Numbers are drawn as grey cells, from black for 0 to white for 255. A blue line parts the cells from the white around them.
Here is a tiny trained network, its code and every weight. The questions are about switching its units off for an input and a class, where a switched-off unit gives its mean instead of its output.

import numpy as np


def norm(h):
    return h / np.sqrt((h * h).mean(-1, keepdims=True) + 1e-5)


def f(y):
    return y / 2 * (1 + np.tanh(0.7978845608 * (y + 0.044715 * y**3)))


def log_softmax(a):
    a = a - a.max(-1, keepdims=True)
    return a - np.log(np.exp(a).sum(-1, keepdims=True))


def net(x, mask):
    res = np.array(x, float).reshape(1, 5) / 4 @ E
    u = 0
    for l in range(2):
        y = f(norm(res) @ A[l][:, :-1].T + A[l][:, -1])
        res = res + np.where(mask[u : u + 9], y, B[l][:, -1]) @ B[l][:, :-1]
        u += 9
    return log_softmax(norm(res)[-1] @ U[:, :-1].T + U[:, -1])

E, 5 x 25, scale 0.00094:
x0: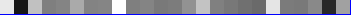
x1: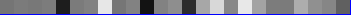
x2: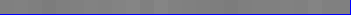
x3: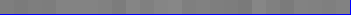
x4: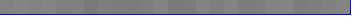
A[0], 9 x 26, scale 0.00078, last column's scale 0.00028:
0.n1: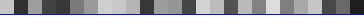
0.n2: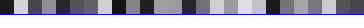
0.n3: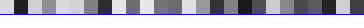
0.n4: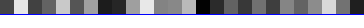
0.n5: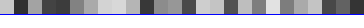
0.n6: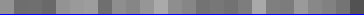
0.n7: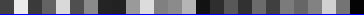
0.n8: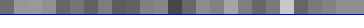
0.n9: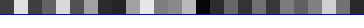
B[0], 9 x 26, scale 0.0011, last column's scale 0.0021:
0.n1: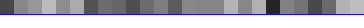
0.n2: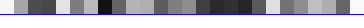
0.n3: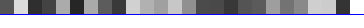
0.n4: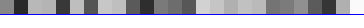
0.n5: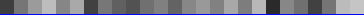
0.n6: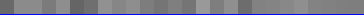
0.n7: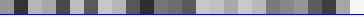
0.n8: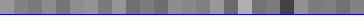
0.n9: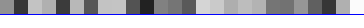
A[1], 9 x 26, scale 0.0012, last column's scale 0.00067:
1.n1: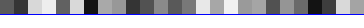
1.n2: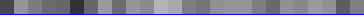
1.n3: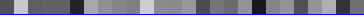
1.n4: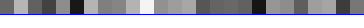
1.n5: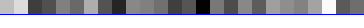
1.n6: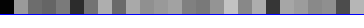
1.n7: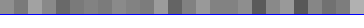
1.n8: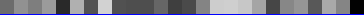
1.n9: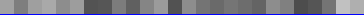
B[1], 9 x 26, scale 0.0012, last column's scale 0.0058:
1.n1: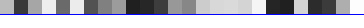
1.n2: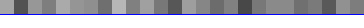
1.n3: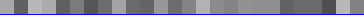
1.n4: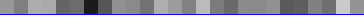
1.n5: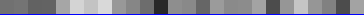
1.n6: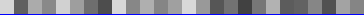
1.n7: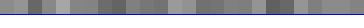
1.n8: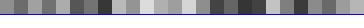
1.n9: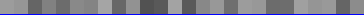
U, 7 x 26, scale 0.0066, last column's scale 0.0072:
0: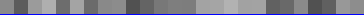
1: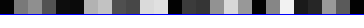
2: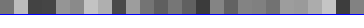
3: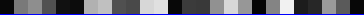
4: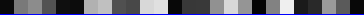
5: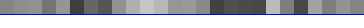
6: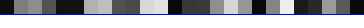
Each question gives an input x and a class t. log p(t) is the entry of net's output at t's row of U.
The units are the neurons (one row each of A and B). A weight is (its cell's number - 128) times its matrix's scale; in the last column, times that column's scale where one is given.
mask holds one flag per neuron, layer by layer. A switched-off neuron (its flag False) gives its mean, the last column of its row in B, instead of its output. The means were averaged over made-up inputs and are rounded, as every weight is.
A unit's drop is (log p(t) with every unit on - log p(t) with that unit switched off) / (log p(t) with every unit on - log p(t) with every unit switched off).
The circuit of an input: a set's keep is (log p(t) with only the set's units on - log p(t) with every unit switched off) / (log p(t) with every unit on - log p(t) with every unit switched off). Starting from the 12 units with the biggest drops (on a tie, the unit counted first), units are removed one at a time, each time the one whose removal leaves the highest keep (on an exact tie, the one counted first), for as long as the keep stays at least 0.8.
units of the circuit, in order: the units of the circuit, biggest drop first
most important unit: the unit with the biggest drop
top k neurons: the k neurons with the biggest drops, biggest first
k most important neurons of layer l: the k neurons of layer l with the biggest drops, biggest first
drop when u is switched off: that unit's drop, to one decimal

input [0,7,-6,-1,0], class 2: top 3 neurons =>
0.n2; 0.n4; 0.n9
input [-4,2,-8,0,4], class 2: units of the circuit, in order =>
0.n2; 1.n1
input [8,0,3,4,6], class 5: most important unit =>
0.n3
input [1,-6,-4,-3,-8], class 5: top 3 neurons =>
0.n3; 1.n1; 0.n5
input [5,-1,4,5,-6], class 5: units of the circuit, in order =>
1.n1; 0.n3
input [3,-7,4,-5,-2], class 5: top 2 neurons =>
1.n1; 0.n3
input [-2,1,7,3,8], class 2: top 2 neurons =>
0.n2; 1.n1
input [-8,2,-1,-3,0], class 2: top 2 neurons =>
0.n2; 1.n1
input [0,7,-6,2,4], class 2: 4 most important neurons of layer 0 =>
0.n2; 0.n4; 0.n9; 0.n7
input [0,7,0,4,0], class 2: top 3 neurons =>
0.n2; 0.n4; 0.n9
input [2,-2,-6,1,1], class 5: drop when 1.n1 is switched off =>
0.2
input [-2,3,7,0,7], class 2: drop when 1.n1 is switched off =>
0.1
